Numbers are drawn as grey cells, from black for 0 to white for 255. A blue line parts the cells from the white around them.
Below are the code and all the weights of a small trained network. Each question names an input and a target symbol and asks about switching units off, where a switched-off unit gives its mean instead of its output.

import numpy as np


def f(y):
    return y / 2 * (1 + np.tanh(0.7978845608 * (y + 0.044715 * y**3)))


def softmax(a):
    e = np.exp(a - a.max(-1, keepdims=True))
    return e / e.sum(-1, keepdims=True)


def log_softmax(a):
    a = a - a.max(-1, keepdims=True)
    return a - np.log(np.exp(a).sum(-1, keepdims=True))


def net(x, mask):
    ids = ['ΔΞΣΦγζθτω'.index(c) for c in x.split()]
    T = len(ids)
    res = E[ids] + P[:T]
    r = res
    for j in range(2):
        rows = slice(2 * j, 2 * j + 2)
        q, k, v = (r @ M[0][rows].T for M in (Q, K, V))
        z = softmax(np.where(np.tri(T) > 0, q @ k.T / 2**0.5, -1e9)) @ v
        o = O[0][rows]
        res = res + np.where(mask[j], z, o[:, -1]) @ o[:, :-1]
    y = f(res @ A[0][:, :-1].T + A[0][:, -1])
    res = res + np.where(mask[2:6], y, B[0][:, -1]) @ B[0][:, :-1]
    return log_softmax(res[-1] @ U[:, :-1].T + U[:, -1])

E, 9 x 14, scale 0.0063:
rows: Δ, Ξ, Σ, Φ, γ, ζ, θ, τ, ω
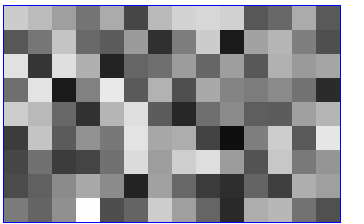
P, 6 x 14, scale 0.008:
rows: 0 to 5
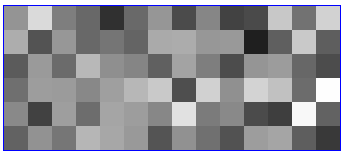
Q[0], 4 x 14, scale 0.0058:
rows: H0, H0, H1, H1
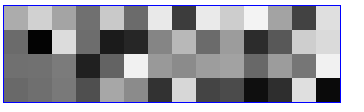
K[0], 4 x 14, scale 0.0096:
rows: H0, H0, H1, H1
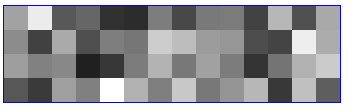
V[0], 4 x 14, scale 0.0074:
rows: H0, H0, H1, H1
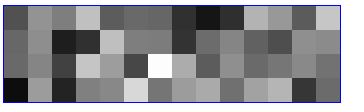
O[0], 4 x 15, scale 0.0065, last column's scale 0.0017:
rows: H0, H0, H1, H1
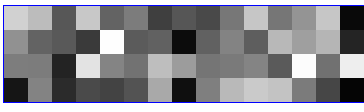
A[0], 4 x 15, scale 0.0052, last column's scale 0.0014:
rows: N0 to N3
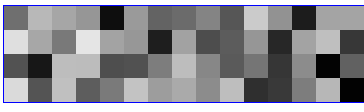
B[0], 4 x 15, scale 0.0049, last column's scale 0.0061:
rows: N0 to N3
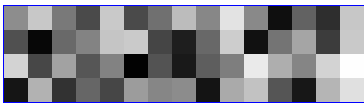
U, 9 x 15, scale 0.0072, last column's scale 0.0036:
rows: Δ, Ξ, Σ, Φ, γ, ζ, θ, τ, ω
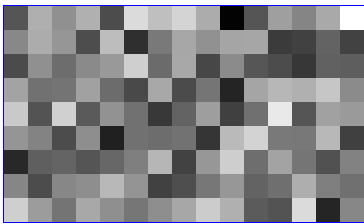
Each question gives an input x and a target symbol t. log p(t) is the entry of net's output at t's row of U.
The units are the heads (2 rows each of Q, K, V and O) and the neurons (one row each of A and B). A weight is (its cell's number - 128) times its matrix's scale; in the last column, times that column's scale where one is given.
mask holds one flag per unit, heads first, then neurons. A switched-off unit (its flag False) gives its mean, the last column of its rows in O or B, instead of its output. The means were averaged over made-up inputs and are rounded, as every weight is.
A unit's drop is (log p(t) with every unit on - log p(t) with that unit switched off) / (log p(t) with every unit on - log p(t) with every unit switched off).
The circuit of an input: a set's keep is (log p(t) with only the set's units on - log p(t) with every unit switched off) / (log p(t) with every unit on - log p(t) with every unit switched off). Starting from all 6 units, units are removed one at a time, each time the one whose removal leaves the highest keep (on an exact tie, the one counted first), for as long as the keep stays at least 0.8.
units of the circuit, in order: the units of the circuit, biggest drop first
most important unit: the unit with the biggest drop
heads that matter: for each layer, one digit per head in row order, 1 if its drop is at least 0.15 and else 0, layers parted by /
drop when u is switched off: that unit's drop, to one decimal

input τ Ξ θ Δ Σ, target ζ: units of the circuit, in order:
N3, N2, H0
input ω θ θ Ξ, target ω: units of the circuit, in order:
H0, N0, N3, N2
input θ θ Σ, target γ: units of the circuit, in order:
N2, H0, N0
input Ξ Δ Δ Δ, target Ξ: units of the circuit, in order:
H1, N0, H0
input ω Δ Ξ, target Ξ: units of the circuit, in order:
N0, H1, H0
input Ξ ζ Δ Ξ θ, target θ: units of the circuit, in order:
H0, H1
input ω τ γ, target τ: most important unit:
N1
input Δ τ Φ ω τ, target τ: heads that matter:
01
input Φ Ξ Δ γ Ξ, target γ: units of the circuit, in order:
N2, H1, H0
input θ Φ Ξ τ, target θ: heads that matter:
01
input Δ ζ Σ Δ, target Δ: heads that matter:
00
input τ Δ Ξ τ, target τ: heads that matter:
11
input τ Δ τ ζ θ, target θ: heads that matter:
10
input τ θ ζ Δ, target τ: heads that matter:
11
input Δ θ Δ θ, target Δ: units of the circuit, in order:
N2, H1, N1
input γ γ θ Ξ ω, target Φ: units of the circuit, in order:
N2, N0, H1
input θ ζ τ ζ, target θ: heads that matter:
01
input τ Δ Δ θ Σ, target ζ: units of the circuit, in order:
N3, N2, H1
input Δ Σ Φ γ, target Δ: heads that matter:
10
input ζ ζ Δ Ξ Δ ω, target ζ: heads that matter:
11
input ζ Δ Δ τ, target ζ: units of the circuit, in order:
H0
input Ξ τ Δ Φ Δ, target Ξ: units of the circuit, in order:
H0, N2, N3
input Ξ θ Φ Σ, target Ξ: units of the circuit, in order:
N0, H1, H0
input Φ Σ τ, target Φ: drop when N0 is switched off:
0.2
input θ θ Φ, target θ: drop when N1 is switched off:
-0.1
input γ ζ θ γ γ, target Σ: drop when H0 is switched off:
-0.1
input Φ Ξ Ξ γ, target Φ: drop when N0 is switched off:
0.2
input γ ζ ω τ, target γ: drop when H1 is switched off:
0.7
